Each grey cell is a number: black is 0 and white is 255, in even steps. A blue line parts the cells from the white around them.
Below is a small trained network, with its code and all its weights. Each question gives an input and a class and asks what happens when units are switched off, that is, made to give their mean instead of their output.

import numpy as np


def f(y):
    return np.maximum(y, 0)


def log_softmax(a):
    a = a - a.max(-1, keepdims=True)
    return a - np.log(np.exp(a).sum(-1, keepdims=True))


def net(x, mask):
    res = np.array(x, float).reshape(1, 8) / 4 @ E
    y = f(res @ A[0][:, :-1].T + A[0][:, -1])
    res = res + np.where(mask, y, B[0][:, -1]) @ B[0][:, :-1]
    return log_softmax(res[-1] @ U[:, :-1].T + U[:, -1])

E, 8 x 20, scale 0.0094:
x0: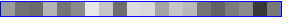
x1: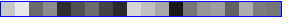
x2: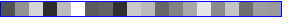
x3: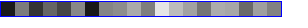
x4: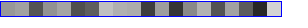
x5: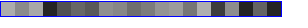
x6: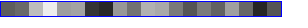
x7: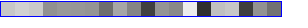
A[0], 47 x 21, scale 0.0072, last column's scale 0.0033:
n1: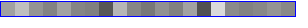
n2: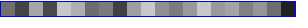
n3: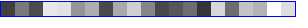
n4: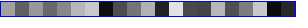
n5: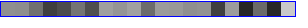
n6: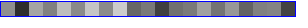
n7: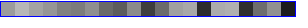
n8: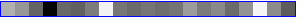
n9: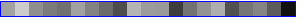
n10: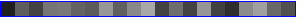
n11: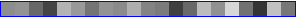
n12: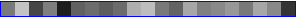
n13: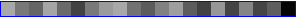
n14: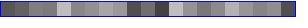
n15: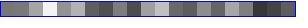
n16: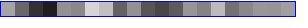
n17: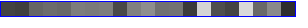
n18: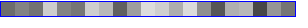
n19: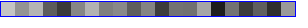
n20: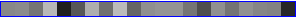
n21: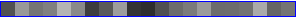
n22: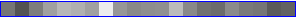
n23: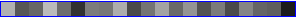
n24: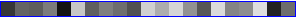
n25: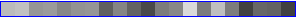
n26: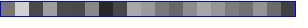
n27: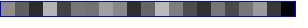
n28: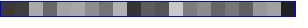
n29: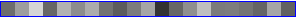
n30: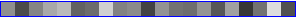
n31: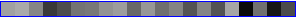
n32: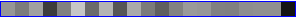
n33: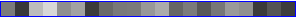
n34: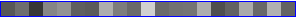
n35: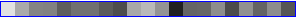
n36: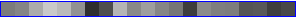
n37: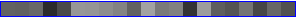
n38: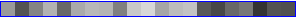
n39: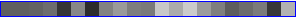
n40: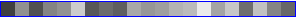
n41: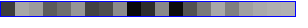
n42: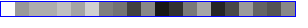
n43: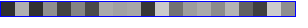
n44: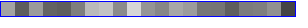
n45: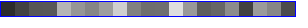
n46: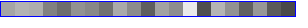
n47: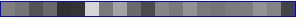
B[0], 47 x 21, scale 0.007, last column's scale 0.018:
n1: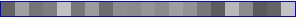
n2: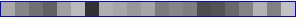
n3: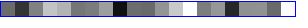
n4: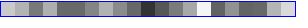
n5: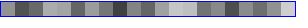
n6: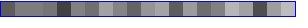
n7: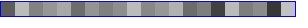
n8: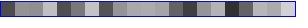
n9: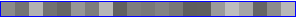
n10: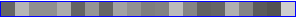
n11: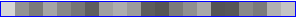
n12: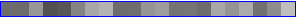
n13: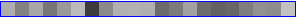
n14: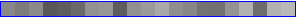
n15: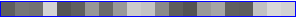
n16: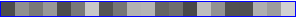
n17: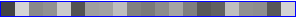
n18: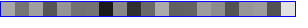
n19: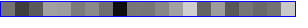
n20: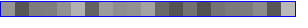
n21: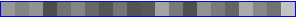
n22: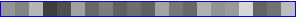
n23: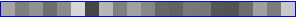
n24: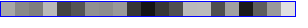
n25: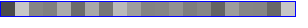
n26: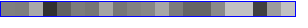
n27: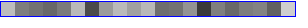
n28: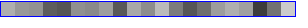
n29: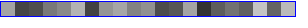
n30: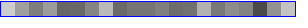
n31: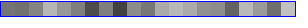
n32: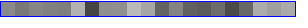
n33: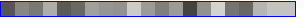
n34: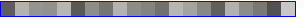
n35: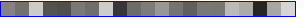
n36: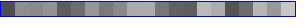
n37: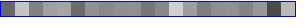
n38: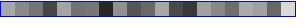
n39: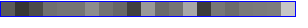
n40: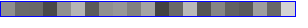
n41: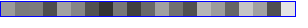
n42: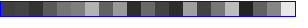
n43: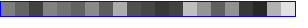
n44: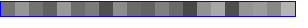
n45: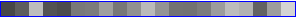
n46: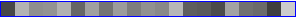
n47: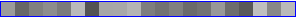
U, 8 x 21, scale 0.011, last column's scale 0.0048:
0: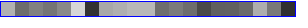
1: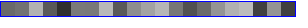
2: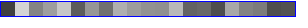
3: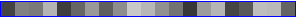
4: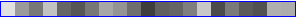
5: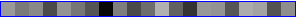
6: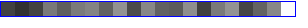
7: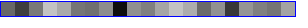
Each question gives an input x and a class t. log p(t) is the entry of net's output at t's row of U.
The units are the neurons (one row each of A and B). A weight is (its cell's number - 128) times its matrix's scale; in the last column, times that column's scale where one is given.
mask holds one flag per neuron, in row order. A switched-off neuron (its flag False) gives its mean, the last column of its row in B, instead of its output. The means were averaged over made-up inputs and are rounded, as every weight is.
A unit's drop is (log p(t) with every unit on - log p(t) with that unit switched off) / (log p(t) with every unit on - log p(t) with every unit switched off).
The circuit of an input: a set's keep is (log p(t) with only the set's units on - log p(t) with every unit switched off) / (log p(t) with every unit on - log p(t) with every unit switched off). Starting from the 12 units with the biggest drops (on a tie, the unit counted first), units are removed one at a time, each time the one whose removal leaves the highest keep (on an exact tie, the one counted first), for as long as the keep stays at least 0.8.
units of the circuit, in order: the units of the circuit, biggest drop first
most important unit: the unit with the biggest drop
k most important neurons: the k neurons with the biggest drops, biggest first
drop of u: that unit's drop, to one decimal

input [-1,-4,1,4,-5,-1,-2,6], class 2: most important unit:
n46
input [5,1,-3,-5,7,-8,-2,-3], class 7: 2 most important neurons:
[n3, n24]
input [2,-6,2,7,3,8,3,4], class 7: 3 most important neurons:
[n5, n31, n42]
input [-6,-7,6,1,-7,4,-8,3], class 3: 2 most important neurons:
[n8, n16]
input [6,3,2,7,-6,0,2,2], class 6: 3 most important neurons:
[n24, n39, n40]
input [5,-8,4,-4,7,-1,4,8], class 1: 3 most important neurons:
[n22, n6, n45]
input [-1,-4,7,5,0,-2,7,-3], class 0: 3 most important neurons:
[n2, n40, n8]
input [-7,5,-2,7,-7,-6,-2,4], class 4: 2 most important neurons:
[n24, n4]
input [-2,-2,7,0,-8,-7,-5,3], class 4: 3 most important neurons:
[n4, n24, n27]
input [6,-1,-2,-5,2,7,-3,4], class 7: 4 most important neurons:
[n19, n5, n31, n41]
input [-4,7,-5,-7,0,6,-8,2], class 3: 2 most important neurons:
[n8, n16]
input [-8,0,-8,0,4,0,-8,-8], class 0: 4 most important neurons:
[n27, n47, n23, n13]
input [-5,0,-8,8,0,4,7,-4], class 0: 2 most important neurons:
[n27, n23]
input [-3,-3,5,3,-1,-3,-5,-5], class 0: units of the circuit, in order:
[n2]
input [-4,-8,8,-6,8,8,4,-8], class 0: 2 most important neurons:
[n29, n2]
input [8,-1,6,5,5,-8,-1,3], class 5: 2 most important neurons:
[n18, n38]
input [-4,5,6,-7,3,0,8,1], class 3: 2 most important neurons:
[n15, n36]
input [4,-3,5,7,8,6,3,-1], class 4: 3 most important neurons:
[n11, n43, n30]
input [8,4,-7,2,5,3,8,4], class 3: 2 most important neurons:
[n15, n33]
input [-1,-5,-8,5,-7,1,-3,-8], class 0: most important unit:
n27
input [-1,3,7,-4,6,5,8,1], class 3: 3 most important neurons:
[n15, n36, n33]
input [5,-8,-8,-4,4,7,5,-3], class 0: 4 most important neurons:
[n13, n23, n27, n35]
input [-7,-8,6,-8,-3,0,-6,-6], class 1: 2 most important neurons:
[n28, n6]
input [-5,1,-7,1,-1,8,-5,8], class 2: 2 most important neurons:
[n46, n25]
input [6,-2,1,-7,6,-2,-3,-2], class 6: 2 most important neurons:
[n42, n4]
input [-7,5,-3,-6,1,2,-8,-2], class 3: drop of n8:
1.1
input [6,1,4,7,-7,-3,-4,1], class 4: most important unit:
n24
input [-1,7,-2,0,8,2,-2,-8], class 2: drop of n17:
0.9
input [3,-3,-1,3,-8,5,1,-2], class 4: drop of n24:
0.8
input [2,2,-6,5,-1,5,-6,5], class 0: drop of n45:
0.0
